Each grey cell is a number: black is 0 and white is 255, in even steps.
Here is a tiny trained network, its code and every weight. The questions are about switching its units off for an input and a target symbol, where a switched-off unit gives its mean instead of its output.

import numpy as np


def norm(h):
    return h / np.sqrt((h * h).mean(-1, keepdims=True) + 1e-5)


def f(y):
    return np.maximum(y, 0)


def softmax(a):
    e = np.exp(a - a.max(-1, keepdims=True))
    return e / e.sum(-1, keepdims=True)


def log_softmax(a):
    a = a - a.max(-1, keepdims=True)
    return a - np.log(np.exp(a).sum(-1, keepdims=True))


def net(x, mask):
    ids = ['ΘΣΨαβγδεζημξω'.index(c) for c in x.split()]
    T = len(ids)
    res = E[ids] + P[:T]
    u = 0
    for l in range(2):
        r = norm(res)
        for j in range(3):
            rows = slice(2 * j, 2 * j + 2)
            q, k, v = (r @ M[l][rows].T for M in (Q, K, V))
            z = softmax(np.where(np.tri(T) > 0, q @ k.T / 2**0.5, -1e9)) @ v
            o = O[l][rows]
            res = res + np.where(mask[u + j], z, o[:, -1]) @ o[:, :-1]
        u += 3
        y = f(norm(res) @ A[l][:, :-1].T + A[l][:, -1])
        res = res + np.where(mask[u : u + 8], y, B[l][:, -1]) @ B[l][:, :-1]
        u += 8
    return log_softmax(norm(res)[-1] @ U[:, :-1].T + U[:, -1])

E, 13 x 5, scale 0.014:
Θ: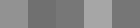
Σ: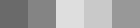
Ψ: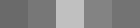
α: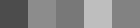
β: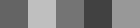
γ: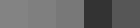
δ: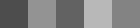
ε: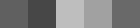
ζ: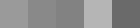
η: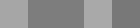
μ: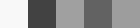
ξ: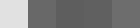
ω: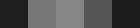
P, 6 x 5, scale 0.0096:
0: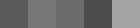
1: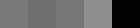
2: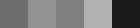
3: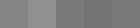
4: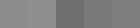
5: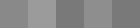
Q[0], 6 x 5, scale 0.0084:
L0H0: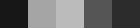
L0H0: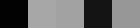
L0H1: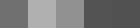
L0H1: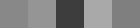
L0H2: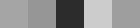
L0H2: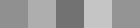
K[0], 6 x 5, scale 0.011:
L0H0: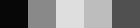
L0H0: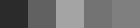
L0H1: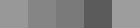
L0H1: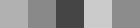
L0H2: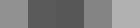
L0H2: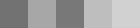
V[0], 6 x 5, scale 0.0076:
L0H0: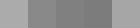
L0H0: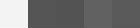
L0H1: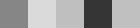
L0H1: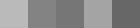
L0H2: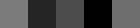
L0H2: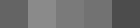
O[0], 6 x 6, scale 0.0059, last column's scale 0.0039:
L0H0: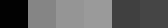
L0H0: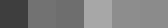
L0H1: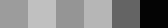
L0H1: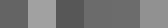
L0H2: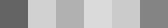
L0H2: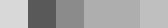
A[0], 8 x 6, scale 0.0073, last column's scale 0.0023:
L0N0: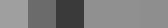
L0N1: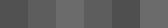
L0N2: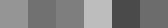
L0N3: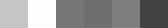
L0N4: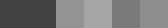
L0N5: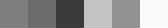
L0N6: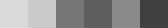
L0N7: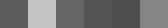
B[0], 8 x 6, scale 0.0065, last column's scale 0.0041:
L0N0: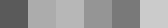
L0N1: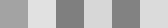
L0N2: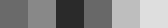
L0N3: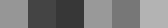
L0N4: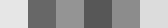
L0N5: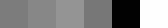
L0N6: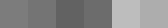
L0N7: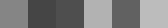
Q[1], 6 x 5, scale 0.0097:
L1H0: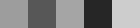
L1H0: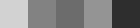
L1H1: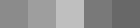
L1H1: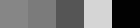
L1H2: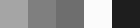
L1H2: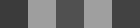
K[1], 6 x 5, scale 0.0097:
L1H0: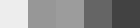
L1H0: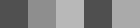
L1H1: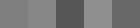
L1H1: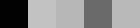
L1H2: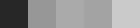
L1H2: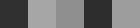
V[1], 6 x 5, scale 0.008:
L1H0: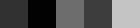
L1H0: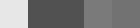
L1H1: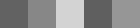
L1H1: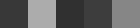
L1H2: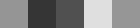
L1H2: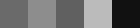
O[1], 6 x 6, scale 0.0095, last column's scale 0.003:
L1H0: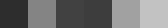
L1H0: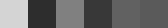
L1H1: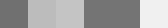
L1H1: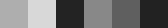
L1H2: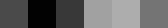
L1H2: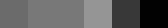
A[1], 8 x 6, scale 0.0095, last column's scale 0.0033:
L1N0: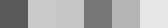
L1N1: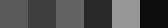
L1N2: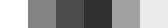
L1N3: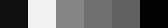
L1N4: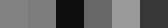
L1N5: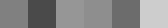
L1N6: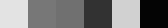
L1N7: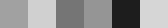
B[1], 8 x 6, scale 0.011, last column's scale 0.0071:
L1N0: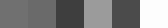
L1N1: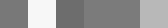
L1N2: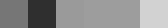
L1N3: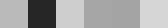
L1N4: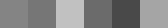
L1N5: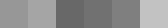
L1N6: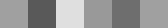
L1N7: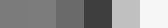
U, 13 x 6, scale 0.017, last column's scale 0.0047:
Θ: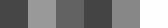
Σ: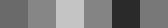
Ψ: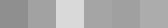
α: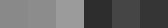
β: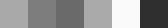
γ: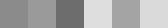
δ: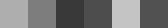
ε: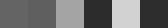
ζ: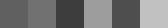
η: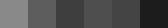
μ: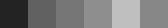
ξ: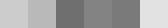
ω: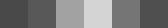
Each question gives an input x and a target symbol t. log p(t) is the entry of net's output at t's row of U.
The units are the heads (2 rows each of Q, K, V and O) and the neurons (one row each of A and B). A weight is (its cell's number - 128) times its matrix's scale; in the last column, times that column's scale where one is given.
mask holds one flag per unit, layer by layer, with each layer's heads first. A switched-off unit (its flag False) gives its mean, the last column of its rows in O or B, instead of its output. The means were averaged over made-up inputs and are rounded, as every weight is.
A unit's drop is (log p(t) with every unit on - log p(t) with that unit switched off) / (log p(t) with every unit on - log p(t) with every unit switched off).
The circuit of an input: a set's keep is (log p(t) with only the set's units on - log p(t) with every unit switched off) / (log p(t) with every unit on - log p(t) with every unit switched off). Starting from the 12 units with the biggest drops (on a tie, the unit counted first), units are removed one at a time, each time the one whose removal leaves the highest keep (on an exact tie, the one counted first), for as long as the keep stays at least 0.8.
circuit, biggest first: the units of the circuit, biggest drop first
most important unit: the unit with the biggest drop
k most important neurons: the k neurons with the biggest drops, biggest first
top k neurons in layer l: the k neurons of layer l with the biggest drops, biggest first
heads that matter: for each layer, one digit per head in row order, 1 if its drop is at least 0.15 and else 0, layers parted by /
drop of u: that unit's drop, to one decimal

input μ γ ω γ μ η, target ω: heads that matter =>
111 / 000
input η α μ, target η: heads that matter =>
101 / 001
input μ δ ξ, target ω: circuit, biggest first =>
[L0H2; L0H0; L1H1]
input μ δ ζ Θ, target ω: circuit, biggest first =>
[L0H0]
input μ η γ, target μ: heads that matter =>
101 / 101
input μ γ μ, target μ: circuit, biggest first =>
[L0H2; L0H0; L1H0]
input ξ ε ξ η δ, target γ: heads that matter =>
101 / 110
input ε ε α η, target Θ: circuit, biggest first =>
[L1H0; L1N1]
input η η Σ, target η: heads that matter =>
101 / 011
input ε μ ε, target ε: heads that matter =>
100 / 100
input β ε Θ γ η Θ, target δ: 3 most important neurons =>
[L1N7; L0N3; L1N0]
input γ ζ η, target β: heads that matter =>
101 / 100
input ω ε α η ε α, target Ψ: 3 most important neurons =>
[L1N3; L0N2; L0N5]
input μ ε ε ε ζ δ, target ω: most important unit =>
L0H2
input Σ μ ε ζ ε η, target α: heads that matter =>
011 / 110
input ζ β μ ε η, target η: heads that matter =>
000 / 100
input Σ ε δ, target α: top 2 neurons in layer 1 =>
[L1N7; L1N2]
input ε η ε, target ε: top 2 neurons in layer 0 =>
[L0N4; L0N5]
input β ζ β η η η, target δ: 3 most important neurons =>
[L1N7; L0N3; L1N0]
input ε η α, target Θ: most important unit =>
L1H0
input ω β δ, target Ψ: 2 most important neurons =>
[L1N3; L0N2]
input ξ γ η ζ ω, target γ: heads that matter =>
101 / 100
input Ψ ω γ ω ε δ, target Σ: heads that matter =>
111 / 010
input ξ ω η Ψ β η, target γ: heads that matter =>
101 / 110
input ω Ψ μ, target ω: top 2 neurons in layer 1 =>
[L1N0; L1N3]
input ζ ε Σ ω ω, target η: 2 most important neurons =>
[L0N7; L1N3]
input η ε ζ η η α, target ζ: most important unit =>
L1H2
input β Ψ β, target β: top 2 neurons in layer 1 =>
[L1N2; L1N0]
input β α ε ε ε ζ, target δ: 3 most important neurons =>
[L1N7; L0N3; L0N4]
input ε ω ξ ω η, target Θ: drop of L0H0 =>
0.0
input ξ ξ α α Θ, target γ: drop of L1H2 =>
0.1
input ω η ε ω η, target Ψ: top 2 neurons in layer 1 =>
[L1N3; L1N7]
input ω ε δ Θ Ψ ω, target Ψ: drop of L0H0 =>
0.2
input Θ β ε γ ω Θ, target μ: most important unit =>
L0H2
